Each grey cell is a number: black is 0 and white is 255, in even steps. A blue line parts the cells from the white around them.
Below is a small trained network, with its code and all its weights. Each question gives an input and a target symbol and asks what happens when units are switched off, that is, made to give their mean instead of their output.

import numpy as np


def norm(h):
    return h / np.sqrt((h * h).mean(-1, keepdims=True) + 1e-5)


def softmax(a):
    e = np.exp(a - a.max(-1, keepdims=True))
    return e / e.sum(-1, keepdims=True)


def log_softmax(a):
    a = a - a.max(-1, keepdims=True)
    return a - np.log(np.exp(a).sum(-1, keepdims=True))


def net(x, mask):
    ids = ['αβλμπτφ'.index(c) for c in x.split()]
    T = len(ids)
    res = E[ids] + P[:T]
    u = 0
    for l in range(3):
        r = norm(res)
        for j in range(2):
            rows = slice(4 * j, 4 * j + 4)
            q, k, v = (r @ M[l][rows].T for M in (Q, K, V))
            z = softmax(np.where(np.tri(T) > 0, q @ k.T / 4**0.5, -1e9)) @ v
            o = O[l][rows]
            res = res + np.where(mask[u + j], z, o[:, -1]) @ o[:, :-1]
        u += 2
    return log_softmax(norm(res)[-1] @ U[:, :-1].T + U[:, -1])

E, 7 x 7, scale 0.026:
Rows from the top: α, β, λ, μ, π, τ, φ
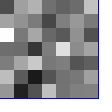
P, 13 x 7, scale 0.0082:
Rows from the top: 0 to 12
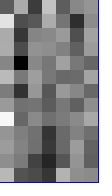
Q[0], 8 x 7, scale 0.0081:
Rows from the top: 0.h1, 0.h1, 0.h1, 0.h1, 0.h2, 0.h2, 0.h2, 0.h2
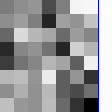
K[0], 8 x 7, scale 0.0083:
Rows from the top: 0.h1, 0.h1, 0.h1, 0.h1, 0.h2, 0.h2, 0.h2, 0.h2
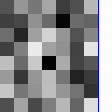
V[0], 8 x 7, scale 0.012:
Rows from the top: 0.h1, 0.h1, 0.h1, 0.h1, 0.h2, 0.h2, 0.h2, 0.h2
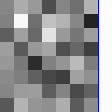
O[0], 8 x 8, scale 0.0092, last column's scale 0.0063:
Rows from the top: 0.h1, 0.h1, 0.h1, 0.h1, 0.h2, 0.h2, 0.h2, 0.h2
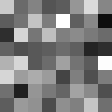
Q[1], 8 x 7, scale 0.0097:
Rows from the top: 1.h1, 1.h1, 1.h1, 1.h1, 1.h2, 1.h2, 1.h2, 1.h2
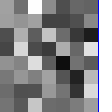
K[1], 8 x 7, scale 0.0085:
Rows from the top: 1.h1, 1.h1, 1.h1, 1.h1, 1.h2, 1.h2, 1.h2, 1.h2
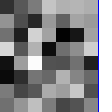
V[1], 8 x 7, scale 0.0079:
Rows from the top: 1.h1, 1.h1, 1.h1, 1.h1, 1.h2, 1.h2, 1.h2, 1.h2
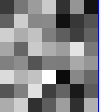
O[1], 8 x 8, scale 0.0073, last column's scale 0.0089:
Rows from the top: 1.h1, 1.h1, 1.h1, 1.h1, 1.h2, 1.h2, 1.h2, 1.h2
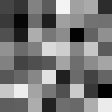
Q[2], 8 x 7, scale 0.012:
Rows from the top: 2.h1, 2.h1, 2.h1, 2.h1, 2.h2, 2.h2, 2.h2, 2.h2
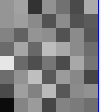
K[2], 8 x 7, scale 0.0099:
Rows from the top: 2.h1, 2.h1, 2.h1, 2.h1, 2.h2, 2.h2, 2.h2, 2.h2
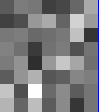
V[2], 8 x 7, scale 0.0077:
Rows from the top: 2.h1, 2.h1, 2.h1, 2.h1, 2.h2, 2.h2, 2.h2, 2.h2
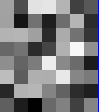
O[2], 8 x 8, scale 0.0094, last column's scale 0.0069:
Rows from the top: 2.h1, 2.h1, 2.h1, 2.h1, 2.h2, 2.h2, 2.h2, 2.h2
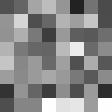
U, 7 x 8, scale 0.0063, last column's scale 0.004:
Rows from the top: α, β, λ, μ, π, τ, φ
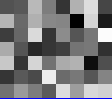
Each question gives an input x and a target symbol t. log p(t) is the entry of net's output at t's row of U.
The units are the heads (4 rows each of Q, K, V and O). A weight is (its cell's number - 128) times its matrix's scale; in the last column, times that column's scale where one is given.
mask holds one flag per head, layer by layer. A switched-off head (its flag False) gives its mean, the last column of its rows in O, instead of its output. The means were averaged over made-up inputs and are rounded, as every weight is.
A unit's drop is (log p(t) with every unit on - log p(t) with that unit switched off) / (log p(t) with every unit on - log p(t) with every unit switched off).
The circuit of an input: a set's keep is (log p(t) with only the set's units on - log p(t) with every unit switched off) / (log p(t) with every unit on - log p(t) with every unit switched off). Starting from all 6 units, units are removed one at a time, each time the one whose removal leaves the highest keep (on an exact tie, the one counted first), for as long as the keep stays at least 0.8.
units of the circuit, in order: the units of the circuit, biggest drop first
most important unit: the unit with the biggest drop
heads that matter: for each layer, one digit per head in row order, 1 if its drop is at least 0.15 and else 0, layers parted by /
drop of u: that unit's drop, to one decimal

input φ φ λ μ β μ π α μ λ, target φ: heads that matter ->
10 / 10 / 11
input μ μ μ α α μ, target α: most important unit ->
0.h2
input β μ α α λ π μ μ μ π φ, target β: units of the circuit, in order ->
(0.h1 1.h1 2.h1)
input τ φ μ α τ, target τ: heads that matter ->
01 / 01 / 01
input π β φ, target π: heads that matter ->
11 / 01 / 01
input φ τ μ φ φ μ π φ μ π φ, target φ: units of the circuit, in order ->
(0.h1 2.h1 1.h1)
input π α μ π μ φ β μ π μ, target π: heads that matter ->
11 / 00 / 01
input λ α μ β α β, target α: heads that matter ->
11 / 00 / 00
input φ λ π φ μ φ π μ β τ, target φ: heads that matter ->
00 / 10 / 11
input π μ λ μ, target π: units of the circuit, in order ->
(0.h2 0.h1 1.h2 2.h2)
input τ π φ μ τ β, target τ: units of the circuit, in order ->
(1.h2 2.h2)
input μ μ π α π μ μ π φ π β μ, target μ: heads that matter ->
11 / 10 / 01
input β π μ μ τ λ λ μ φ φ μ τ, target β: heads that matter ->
11 / 10 / 10
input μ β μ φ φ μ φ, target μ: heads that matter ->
11 / 10 / 11
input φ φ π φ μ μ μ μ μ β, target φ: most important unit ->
1.h1
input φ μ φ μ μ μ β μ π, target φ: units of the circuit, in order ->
(1.h1 0.h1)
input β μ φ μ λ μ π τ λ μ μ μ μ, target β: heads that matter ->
11 / 10 / 10
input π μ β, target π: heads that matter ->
11 / 11 / 11
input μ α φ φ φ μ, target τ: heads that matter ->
10 / 00 / 10
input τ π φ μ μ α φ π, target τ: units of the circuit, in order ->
(0.h1)
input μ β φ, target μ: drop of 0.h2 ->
0.2
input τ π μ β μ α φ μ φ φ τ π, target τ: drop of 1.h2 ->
0.2
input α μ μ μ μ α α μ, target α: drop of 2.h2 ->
0.1
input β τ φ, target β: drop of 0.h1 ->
0.4
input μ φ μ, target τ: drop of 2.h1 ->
0.9
